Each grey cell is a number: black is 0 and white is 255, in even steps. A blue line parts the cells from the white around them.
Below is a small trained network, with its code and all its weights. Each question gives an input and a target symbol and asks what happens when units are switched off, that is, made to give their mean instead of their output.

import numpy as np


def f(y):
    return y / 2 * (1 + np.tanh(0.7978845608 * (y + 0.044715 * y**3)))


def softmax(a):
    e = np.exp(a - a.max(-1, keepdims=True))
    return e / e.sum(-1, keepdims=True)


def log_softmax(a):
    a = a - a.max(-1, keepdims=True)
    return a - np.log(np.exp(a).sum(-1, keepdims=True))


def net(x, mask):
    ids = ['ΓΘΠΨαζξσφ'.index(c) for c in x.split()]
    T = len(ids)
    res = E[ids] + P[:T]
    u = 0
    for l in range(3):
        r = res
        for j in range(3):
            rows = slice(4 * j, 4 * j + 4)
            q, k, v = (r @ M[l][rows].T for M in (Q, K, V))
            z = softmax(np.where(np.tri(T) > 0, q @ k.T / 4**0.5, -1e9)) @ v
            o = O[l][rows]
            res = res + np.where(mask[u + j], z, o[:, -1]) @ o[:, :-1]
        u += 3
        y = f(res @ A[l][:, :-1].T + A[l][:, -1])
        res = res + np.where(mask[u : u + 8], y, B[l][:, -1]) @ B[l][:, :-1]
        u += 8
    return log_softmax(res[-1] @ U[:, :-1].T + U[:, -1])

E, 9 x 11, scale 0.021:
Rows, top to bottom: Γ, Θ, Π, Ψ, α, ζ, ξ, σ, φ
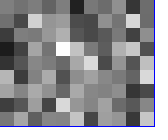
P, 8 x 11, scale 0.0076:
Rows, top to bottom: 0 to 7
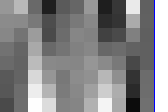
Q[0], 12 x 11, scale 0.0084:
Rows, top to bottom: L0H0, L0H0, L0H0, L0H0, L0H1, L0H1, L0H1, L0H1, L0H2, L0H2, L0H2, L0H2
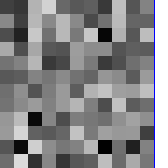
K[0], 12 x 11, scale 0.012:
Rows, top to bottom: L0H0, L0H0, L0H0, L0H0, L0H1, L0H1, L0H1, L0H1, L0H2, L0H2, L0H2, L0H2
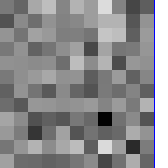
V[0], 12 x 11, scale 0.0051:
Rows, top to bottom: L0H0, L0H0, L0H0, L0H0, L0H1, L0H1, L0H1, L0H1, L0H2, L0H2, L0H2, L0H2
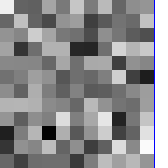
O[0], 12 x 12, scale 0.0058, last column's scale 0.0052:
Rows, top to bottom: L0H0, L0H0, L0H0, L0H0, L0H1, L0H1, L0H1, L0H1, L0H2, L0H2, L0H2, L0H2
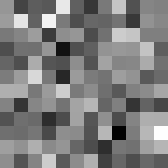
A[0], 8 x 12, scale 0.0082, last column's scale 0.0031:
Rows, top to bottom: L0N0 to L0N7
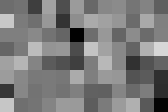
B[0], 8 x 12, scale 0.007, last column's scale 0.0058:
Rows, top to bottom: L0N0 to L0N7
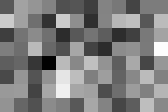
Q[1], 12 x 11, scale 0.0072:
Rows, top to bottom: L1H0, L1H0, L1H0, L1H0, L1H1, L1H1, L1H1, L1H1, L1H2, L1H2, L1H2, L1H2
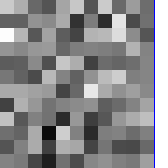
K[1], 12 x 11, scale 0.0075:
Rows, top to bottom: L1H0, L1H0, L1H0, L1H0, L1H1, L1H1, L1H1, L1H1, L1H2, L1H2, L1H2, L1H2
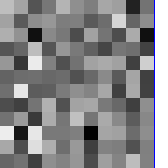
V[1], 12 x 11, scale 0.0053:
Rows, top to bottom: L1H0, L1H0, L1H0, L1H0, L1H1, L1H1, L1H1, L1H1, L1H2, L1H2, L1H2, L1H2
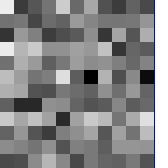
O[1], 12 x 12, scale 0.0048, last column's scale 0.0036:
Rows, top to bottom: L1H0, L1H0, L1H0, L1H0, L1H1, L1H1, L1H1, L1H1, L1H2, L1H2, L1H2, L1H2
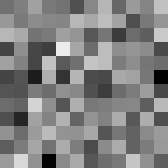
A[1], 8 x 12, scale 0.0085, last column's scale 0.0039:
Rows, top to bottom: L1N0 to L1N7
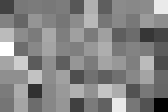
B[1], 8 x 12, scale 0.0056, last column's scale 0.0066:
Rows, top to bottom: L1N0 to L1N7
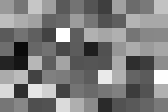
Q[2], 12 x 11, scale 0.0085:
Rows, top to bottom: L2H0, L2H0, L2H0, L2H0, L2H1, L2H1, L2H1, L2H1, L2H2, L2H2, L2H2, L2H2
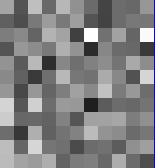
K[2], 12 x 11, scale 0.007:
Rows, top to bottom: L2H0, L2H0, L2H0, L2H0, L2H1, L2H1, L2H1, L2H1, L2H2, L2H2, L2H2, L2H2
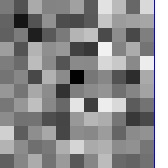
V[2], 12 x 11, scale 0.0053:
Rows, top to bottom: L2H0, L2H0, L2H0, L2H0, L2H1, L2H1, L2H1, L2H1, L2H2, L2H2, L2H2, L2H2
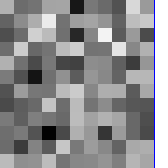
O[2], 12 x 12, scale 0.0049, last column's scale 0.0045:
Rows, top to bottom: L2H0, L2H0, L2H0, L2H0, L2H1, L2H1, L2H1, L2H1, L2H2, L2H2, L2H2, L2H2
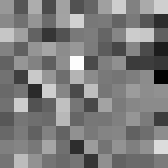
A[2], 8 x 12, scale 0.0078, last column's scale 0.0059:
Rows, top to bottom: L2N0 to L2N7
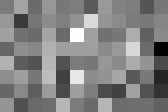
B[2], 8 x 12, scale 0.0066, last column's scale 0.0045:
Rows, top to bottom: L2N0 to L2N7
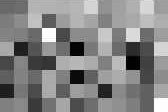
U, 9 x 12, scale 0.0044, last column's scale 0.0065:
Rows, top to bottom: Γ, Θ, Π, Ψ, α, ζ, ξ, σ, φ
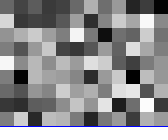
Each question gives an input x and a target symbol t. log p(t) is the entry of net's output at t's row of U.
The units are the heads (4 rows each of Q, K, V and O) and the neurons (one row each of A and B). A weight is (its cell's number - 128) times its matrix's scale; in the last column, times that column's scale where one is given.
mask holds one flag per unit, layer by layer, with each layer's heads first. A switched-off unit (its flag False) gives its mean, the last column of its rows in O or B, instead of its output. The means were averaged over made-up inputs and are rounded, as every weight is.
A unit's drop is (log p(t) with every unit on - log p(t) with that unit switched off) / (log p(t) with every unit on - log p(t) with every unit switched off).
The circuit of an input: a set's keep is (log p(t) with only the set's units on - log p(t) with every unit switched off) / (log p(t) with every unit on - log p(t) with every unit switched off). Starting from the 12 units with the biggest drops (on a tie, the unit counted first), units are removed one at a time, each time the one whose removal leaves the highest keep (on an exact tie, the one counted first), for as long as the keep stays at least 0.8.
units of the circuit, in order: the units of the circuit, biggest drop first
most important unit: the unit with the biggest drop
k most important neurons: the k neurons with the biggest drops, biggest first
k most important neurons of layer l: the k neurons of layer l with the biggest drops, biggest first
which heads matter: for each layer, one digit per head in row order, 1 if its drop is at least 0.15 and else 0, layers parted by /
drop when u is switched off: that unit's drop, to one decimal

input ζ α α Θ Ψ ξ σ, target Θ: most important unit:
L2H0
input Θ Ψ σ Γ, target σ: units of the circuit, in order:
(L0H2; L0N4)
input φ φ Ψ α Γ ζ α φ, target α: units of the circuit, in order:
(L1H1; L0N1)
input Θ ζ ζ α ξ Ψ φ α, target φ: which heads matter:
101 / 100 / 010
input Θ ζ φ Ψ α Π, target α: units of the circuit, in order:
(L1H1; L0N1)
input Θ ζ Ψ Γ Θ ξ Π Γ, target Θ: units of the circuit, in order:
(L2H0; L0H0)
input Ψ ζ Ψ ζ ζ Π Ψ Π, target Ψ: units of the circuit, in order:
(L0H0; L2H1; L0H1)
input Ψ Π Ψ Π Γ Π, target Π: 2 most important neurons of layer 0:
(L0N4; L0N6)
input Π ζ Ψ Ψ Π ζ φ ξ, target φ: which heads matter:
001 / 000 / 010
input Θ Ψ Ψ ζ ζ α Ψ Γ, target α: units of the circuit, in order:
(L1H1; L0N4)
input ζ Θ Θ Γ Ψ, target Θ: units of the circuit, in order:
(L2H0; L1H2; L0N2)
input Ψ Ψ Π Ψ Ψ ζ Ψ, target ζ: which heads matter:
000 / 001 / 000
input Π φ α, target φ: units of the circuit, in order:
(L0H0; L2H1; L1H0)
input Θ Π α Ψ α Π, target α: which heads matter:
000 / 010 / 000
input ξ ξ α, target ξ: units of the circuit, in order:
(L0H2)
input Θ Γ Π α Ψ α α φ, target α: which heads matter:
100 / 010 / 100
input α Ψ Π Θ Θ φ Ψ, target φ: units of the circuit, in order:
(L0H0; L2H1; L0H2)
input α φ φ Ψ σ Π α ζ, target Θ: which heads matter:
000 / 000 / 000
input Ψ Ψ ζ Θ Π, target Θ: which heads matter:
000 / 001 / 100
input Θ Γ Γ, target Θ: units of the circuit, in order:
(L2H0)
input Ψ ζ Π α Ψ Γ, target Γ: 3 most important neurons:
(L0N4; L0N2; L2N0)
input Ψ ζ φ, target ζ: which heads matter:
000 / 000 / 100
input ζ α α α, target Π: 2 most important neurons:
(L1N1; L2N3)
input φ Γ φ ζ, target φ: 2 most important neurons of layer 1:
(L1N6; L1N4)
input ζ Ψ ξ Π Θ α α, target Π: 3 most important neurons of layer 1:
(L1N1; L1N3; L1N6)
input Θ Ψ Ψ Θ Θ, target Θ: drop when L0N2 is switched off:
-0.2
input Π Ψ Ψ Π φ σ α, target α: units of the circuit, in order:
(L1H1)
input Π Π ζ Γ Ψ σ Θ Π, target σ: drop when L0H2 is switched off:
1.0
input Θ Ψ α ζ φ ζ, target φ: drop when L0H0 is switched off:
0.2
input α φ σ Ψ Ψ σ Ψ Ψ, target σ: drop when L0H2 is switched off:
1.1
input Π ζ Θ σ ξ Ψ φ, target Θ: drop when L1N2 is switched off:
0.0
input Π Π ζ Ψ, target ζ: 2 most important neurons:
(L0N1; L1N0)
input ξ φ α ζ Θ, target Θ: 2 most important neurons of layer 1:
(L1N5; L1N6)
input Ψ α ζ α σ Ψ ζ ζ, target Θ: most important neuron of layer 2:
(L2N3)
